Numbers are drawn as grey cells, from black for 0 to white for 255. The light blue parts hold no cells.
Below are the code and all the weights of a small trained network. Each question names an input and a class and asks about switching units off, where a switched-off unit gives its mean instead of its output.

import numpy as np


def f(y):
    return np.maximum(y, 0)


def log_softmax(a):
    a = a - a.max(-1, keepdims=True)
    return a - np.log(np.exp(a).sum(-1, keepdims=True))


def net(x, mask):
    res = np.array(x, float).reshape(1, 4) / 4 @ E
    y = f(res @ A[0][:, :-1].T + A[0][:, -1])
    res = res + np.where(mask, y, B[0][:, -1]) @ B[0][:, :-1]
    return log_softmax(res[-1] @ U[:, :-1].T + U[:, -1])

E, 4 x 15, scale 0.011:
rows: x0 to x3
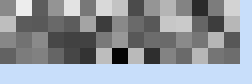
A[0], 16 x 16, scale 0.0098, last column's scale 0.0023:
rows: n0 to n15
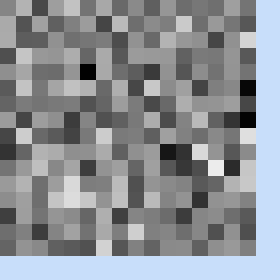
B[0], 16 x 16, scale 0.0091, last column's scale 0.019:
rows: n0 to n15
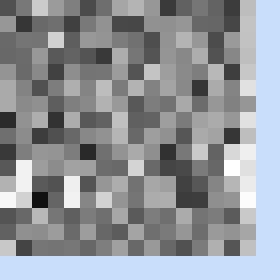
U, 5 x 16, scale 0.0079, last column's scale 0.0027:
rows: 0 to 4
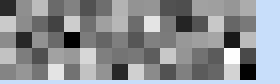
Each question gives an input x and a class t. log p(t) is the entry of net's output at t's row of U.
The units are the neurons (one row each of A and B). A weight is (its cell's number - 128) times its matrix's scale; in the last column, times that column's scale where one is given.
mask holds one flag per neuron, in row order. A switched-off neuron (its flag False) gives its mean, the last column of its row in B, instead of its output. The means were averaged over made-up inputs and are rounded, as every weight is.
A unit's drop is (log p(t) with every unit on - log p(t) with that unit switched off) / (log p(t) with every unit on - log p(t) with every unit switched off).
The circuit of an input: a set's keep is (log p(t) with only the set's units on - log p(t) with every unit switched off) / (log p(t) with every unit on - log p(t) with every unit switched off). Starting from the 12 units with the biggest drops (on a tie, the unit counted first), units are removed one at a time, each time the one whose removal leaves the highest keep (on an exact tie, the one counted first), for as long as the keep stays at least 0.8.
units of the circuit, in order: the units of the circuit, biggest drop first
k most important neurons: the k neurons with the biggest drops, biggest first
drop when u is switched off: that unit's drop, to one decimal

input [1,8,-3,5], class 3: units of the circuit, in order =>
n2
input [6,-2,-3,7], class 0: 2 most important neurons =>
n12; n3
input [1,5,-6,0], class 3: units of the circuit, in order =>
n2; n4
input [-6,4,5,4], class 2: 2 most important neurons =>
n10; n11
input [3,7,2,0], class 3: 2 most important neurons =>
n2; n15
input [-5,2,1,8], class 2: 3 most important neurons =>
n10; n11; n12
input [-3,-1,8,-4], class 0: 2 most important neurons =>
n12; n10
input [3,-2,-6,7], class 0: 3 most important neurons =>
n1; n0; n9
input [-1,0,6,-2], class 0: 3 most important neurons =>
n12; n11; n5
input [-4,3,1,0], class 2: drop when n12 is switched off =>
0.1
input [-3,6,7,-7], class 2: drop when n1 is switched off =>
0.4
